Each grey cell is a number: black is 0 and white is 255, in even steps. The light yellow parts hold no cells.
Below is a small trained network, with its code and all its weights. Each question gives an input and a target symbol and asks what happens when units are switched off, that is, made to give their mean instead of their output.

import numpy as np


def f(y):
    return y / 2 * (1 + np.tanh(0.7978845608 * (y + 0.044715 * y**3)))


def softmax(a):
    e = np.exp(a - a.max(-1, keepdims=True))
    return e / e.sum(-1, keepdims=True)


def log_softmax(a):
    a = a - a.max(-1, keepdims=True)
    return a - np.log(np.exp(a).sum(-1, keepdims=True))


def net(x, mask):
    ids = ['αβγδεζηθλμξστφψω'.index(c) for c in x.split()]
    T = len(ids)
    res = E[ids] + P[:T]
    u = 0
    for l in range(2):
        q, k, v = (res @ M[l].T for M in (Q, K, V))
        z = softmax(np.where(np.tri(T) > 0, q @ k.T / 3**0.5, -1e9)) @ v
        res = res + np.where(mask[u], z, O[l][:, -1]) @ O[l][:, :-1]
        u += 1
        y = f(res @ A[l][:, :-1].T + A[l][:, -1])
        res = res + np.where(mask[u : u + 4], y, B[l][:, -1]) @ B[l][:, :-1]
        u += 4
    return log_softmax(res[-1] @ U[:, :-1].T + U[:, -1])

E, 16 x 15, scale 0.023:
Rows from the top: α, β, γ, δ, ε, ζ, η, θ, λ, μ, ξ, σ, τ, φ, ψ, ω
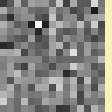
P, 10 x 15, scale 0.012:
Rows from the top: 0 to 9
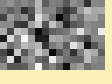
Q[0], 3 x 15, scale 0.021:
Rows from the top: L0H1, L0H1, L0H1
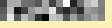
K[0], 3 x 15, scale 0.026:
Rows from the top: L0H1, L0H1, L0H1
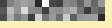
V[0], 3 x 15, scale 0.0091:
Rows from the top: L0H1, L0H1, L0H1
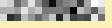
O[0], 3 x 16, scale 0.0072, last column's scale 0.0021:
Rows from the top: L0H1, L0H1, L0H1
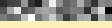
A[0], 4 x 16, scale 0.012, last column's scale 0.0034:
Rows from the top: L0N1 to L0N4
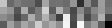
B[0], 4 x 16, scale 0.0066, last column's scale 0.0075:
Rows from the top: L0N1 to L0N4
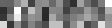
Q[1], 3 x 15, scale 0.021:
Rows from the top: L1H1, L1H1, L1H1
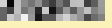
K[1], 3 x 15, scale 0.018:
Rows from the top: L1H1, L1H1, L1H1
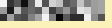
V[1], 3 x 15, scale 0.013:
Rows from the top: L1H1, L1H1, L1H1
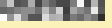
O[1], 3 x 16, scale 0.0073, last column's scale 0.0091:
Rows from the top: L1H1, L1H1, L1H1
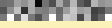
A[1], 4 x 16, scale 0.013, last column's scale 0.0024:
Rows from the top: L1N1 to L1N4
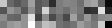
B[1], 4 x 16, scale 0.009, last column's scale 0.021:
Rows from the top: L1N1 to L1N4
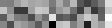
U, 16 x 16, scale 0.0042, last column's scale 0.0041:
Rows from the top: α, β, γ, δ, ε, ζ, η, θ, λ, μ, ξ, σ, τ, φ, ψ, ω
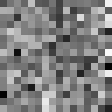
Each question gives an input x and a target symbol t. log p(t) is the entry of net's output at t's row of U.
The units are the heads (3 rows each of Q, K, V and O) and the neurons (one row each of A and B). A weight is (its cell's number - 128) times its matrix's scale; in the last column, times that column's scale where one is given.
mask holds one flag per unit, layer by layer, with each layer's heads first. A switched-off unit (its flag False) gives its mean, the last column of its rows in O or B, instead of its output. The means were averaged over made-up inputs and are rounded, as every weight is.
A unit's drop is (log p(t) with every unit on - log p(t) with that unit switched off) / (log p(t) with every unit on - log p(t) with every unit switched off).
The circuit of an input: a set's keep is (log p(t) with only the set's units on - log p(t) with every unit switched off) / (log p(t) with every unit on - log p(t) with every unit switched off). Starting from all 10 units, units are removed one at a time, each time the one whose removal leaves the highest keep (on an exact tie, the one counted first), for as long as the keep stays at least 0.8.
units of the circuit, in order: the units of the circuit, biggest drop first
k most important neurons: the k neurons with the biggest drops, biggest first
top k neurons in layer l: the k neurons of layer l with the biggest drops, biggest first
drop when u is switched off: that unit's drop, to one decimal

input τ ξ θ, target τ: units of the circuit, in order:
[L0H1]
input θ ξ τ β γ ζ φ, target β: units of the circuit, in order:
[L0H1; L1H1]
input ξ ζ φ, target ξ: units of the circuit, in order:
[L0H1; L1H1]
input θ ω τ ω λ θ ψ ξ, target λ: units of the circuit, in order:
[L0H1; L1N2; L1H1]
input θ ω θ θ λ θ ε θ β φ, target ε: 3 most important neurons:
[L1N3; L1N4; L1N2]
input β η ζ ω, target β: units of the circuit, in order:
[L0H1; L1H1]
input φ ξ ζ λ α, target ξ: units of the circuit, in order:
[L0H1; L1H1; L1N4]
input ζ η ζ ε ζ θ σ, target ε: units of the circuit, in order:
[L0H1; L1N3; L1N4; L1H1]
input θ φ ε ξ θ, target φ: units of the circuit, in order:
[L0H1; L1N4]
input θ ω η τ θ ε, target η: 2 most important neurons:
[L1N1; L1N3]
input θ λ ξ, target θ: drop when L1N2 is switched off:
0.0
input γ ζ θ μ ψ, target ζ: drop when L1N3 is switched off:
0.1
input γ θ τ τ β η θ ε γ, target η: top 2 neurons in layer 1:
[L1N1; L1N3]
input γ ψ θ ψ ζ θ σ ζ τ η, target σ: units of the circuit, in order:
[L1H1]
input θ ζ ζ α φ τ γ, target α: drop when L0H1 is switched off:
0.1
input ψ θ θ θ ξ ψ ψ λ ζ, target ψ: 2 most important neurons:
[L1N4; L1N3]
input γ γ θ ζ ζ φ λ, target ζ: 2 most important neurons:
[L1N1; L1N3]
